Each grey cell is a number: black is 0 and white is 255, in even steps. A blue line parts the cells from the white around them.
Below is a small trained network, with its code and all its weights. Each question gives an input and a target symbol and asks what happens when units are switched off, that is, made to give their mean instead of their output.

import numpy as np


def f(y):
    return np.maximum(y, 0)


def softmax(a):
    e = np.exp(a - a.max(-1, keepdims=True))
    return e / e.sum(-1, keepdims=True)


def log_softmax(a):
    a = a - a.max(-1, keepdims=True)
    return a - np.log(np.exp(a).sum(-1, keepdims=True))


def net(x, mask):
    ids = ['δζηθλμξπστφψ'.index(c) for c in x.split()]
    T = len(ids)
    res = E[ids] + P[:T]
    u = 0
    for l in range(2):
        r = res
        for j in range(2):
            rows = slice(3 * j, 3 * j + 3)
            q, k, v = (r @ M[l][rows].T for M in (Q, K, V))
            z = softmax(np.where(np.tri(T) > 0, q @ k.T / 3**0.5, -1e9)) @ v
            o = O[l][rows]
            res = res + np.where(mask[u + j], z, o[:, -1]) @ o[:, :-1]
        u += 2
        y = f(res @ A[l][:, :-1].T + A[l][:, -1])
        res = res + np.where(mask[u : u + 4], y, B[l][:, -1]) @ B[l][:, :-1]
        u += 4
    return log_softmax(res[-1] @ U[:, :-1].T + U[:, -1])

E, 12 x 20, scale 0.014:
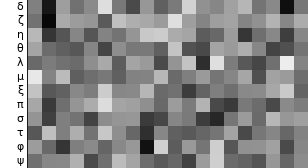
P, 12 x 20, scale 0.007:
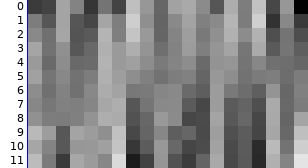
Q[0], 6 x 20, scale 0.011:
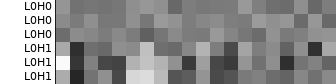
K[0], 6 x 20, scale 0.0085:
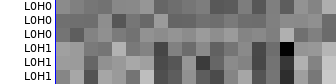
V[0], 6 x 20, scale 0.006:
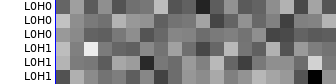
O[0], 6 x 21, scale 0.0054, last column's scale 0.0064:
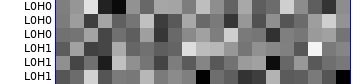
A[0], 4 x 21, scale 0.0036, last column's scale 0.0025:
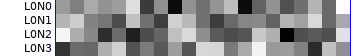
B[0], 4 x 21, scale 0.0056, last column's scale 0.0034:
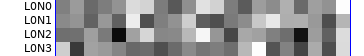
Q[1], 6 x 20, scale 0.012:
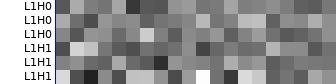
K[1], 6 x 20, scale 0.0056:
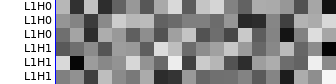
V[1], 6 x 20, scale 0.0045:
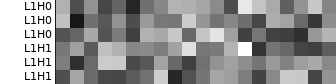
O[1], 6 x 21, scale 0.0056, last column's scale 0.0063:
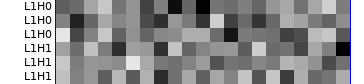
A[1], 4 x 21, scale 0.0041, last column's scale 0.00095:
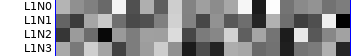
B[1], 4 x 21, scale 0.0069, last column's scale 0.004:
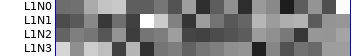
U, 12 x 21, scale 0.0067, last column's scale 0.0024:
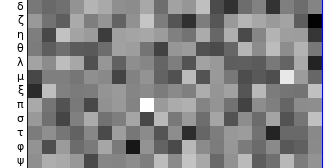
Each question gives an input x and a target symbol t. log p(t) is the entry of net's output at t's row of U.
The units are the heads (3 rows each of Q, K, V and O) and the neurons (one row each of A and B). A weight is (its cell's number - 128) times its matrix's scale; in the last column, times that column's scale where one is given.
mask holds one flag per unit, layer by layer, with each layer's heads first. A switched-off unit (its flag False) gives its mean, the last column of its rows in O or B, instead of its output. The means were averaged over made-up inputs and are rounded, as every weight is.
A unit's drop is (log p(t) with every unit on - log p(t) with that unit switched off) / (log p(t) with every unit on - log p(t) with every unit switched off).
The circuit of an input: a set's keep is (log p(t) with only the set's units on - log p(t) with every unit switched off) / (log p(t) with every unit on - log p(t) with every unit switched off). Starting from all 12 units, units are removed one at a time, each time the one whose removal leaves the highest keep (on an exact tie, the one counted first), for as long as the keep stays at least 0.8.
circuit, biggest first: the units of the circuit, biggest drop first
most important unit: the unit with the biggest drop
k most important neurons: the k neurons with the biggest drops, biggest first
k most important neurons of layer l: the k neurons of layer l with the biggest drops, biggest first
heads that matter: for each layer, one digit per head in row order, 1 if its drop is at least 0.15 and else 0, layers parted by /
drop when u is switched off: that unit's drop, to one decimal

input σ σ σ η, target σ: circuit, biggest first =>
[L1H1]
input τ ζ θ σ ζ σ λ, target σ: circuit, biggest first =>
[L1H1, L0N2]
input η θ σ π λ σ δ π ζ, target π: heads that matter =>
10 / 11
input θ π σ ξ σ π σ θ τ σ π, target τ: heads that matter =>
01 / 10
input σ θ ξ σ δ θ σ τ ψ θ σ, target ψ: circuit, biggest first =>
[L0H1, L1H1]
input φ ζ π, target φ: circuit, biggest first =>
[L1H1, L1H0]
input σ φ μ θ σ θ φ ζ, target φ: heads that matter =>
00 / 11
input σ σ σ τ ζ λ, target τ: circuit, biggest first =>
[L1H0, L1N2, L0H1]
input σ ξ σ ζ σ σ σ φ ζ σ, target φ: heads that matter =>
01 / 11
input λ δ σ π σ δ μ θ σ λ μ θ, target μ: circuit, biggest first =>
[L0H0, L0H1, L1H0, L1H1]
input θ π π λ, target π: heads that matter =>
00 / 11
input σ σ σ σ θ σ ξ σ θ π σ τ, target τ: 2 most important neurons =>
[L1N2, L0N3]
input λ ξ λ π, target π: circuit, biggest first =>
[L1H1, L1H0, L1N0, L0H1]
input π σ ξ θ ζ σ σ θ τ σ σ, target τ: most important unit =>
L1H0
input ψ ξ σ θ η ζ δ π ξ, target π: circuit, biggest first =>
[L1H1, L0H1, L1N0]
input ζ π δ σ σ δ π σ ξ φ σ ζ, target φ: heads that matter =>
01 / 11
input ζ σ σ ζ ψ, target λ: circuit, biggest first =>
[L1N3, L1H0]
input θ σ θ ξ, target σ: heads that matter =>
01 / 01
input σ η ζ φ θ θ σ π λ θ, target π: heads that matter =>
11 / 11
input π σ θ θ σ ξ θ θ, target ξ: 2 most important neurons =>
[L0N1, L0N2]
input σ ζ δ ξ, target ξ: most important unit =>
L0H0
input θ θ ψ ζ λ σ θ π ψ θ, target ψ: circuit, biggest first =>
[L0H1, L1H1]
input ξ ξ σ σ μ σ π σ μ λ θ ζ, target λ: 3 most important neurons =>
[L0N3, L1N3, L0N0]
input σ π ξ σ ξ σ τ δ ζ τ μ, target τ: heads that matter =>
00 / 10
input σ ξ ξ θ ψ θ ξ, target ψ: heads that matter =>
01 / 01
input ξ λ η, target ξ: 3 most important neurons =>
[L0N3, L0N1, L0N2]
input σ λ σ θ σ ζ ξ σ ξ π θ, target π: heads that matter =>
10 / 11
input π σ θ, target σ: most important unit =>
L1H1
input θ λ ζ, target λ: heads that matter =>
01 / 10
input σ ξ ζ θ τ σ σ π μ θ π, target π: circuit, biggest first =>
[L1H1, L0H0, L1H0, L1N0]
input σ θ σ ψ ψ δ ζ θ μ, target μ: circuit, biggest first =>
[L1H1, L1H0, L0H1]
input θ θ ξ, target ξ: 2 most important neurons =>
[L0N1, L1N0]
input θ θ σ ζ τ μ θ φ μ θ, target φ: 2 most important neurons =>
[L0N2, L0N3]
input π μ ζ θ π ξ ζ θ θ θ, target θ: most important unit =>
L0H1
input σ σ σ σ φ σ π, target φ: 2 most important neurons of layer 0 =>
[L0N0, L0N3]
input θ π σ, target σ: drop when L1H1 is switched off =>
1.0
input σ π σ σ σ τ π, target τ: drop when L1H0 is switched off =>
0.9
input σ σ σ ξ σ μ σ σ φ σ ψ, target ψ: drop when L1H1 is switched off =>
0.2
